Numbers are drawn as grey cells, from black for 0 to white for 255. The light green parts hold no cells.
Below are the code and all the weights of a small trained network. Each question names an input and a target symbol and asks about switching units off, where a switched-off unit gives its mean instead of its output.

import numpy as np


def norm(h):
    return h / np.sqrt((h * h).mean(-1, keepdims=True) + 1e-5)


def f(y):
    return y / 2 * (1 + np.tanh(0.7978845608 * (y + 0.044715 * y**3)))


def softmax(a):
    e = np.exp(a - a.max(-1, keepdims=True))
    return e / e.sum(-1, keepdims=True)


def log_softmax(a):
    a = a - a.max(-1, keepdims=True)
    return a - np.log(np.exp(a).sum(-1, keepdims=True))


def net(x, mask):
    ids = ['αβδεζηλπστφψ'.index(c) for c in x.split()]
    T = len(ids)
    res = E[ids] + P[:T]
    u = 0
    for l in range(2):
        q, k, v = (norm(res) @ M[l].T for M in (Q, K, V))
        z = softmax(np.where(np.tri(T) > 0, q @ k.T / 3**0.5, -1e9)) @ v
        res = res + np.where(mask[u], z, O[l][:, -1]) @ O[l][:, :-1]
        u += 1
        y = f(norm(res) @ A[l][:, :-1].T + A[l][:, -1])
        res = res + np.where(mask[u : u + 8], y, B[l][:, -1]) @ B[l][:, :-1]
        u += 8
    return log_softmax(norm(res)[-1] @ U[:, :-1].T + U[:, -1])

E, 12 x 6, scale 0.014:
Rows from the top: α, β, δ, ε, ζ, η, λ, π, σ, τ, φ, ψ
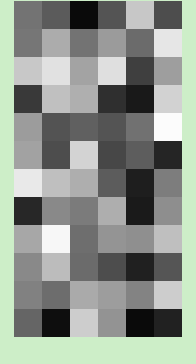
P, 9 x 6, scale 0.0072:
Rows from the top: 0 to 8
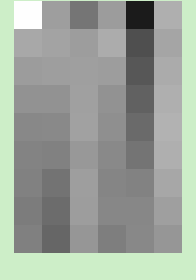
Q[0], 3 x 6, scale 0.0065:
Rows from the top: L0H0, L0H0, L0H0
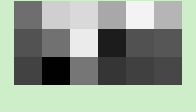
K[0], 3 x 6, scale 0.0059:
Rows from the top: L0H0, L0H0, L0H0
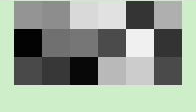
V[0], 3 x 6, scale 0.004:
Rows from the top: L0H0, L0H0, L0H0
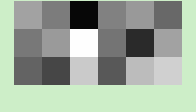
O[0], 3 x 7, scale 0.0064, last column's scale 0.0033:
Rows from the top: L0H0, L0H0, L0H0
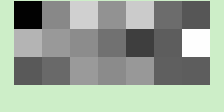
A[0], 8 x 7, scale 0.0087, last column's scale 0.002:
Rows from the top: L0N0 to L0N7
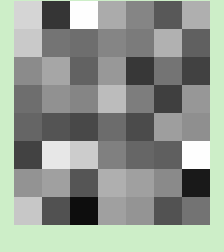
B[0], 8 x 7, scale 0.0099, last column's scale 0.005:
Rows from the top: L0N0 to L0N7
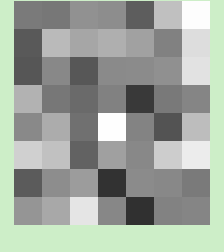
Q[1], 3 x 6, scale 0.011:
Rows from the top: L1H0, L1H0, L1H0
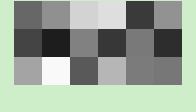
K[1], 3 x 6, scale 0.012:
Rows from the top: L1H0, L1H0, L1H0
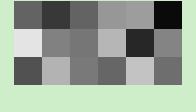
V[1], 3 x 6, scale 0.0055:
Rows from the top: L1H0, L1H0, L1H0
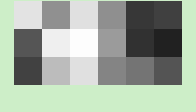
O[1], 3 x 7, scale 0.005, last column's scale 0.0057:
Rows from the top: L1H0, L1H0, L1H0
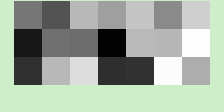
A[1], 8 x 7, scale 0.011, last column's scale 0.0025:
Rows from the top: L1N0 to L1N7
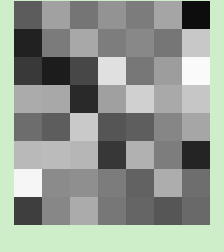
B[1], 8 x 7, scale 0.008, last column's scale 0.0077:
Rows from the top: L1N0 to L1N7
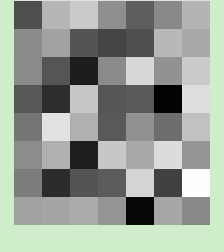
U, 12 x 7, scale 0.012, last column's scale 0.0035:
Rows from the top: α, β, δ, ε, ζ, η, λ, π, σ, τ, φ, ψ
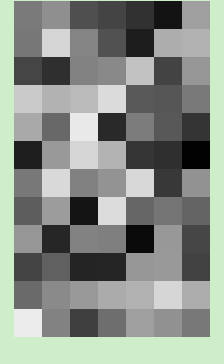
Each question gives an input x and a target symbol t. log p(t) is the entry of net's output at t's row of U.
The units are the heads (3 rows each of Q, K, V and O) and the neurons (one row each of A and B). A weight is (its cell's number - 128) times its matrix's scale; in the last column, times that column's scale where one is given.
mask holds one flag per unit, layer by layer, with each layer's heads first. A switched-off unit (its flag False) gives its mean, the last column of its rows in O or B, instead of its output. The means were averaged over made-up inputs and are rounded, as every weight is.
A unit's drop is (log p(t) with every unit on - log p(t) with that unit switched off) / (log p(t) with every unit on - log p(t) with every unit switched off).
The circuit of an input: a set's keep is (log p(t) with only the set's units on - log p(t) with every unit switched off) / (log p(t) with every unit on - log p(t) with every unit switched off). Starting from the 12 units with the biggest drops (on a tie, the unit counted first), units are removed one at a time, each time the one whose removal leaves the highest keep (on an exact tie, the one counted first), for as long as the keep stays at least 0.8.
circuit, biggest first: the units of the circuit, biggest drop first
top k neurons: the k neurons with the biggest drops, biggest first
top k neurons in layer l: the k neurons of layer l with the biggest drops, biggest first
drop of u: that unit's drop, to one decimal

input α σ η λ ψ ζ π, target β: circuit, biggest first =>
[L1N6; L1N1]
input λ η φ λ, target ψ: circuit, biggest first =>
[L1N6; L1N5]
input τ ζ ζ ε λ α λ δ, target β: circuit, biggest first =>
[L0N7; L1H0; L0H0]
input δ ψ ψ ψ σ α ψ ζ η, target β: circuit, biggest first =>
[L0H0; L1N6; L1N1]
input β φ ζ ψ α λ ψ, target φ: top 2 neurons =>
[L1N2; L1N3]
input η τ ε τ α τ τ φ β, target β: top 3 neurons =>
[L0N7; L1N6; L1N1]
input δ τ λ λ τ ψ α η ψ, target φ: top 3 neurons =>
[L1N2; L1N3; L1N6]
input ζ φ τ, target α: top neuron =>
[L1N3]
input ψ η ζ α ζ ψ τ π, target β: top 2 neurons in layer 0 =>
[L0N7; L0N5]
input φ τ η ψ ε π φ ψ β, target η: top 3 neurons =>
[L1N3; L0N1; L0N0]
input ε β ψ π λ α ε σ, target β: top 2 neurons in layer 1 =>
[L1N6; L1N2]
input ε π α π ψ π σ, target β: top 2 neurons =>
[L0N7; L0N5]
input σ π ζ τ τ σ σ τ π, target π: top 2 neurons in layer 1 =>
[L1N2; L1N6]
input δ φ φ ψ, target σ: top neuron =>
[L1N2]
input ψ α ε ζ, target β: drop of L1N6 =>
0.3
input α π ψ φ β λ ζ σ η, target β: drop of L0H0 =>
0.5
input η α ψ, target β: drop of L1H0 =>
0.2
